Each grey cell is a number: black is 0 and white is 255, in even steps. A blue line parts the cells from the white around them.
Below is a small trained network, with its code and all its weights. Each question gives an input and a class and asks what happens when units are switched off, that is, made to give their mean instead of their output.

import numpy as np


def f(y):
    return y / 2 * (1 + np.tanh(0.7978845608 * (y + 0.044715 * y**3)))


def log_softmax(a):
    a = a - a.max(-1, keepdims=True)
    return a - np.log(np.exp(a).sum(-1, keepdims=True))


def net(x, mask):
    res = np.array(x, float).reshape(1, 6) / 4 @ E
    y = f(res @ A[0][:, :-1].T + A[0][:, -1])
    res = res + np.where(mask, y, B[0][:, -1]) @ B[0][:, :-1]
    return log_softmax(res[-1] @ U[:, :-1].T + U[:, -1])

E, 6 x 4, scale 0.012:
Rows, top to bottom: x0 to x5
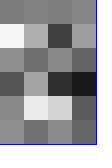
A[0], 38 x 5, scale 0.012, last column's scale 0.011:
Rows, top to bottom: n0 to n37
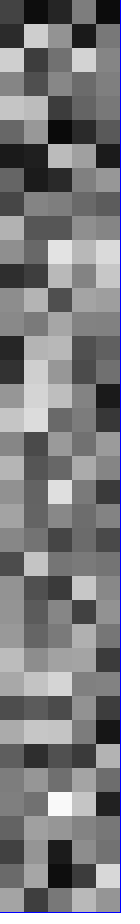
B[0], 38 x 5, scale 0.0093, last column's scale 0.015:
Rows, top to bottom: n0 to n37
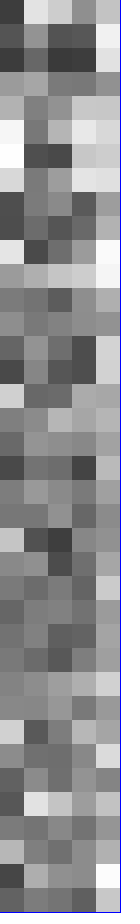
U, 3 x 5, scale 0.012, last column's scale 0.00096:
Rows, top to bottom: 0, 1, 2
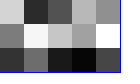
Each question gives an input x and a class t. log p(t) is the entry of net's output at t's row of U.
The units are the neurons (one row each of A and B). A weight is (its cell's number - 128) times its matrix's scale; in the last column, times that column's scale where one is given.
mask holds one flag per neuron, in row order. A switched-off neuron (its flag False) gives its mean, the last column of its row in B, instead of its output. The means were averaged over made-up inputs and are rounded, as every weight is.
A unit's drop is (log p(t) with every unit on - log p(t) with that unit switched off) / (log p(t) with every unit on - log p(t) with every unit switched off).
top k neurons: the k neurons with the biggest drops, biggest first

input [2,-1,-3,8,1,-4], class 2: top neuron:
[n11]
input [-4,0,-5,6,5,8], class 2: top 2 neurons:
[n11 n1]
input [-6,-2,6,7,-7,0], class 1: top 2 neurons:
[n0 n36]
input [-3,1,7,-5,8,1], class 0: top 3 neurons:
[n10 n30 n16]
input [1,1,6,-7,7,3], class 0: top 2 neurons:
[n10 n30]
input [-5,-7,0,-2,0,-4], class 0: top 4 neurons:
[n6 n0 n36 n10]
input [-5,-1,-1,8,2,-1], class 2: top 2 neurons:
[n1 n11]
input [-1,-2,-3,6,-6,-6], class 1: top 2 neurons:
[n0 n36]
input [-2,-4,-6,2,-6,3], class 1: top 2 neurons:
[n0 n10]
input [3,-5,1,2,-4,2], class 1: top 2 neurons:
[n0 n10]
